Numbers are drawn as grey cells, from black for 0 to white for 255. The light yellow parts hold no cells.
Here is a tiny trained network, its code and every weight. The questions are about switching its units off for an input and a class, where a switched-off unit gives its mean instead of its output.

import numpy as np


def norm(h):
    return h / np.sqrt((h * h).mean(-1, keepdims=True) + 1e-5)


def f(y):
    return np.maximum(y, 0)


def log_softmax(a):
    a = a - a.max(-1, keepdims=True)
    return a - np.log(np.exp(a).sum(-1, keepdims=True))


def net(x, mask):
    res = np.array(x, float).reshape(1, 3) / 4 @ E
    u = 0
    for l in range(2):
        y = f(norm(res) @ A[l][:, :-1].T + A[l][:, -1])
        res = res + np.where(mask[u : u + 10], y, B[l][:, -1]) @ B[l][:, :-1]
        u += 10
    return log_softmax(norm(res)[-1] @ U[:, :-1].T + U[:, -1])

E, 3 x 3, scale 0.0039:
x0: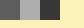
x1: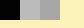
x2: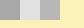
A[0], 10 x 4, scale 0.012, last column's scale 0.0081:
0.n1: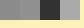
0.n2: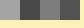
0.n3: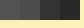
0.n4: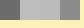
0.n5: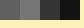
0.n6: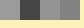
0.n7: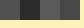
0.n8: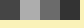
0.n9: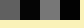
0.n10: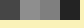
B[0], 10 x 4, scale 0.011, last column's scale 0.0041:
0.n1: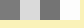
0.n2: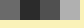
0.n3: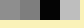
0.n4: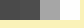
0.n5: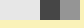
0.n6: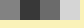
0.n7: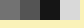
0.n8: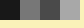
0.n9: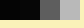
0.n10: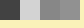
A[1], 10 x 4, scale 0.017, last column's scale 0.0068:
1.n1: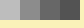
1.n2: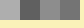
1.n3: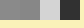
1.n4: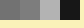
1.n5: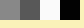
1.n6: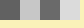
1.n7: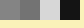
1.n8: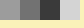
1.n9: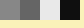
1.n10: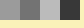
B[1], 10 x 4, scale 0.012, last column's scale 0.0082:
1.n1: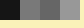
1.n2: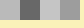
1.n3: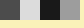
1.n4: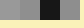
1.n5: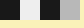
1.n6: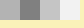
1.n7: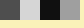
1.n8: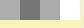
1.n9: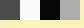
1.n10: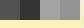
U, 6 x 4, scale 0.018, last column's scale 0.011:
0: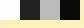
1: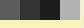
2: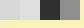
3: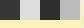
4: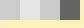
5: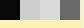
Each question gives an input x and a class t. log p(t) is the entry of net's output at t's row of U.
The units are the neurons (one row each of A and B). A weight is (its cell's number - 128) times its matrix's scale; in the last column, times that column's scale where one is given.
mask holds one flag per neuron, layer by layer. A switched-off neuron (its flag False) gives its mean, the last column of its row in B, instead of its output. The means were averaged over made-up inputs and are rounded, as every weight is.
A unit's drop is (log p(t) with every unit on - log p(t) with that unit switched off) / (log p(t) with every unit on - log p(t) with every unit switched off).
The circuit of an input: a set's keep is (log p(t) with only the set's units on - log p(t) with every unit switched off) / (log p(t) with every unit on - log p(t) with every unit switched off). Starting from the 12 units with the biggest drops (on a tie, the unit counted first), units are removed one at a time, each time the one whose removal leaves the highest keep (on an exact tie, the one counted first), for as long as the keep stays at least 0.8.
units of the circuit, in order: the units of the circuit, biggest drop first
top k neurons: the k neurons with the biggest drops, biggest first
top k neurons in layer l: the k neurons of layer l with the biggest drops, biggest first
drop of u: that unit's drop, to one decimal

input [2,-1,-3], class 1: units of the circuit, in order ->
1.n5
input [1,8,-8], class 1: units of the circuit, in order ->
1.n5, 1.n9
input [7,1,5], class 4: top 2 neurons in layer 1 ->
1.n6, 1.n5
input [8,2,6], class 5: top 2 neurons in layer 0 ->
0.n4, 0.n8
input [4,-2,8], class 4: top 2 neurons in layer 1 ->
1.n6, 1.n5
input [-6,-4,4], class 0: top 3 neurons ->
0.n6, 0.n2, 0.n4
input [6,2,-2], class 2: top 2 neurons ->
0.n3, 0.n5
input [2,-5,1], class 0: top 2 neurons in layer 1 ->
1.n5, 1.n9
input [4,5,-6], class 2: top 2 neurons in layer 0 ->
0.n3, 0.n7
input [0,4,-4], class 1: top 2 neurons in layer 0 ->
0.n7, 0.n8
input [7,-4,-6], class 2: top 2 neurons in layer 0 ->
0.n1, 0.n5
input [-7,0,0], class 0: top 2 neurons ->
0.n6, 0.n2
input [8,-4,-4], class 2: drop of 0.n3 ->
0.1
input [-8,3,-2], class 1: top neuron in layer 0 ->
0.n6
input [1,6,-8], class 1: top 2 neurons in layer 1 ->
1.n5, 1.n9
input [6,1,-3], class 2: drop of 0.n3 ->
0.2
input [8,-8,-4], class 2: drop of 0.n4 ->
0.1
